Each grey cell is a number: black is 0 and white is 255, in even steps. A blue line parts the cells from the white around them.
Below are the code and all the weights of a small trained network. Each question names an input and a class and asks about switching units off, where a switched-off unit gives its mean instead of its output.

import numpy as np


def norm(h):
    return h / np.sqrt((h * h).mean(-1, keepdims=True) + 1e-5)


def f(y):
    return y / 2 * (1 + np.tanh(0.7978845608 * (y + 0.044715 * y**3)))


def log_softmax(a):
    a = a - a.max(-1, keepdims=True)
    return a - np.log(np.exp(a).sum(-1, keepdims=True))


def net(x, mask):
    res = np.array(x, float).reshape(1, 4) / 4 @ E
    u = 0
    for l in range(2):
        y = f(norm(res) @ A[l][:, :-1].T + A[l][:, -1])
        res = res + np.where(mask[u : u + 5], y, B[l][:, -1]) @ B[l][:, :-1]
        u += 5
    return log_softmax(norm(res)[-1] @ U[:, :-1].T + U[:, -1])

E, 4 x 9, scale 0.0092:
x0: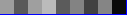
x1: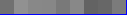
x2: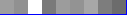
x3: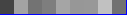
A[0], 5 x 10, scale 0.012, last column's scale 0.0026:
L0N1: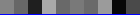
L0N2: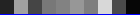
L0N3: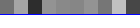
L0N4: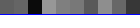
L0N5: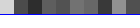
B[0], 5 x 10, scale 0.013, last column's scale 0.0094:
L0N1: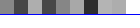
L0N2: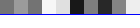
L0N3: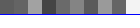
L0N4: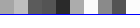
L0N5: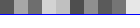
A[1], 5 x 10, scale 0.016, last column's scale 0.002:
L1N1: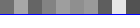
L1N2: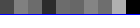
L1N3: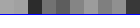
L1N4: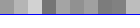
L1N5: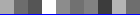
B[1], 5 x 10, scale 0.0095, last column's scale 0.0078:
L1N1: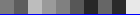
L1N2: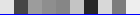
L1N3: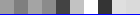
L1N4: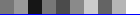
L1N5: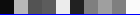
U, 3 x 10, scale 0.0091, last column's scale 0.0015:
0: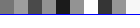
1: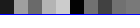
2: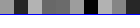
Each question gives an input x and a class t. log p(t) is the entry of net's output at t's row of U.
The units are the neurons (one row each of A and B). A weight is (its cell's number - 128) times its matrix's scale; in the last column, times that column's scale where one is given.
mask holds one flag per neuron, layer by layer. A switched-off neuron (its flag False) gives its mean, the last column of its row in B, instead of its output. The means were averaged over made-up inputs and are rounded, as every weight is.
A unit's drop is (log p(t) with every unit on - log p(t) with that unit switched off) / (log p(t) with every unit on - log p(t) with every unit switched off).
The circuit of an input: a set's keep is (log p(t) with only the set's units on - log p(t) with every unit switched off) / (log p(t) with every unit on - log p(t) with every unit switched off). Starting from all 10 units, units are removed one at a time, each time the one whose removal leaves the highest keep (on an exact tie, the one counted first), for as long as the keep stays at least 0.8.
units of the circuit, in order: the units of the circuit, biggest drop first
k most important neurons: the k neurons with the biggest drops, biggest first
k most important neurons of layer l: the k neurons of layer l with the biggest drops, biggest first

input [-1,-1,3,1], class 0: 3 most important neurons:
(L0N2, L0N5, L0N1)
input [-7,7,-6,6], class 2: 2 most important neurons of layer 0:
(L0N3, L0N5)
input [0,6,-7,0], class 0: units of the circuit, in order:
(L0N4)
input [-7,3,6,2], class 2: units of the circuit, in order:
(L0N2, L1N2)
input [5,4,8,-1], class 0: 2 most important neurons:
(L0N2, L0N1)
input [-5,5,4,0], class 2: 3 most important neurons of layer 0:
(L0N2, L0N4, L0N5)
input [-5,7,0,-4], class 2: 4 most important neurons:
(L0N2, L0N3, L1N2, L1N5)
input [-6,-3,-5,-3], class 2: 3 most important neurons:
(L0N3, L1N2, L0N2)
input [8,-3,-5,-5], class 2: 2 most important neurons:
(L0N1, L0N2)
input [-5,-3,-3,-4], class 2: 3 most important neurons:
(L0N3, L0N2, L1N2)
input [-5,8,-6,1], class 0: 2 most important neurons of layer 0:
(L0N4, L0N1)
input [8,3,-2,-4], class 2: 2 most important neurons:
(L0N1, L0N2)
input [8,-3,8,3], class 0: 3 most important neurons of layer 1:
(L1N4, L1N2, L1N1)
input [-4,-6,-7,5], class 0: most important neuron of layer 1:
(L1N3)
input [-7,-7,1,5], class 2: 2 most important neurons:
(L0N5, L1N2)
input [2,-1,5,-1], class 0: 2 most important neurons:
(L0N2, L0N5)
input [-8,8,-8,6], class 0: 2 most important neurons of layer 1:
(L1N3, L1N5)
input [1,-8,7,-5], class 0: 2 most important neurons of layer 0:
(L0N2, L0N5)
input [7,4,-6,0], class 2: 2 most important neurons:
(L0N1, L1N4)
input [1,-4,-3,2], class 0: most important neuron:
(L0N4)
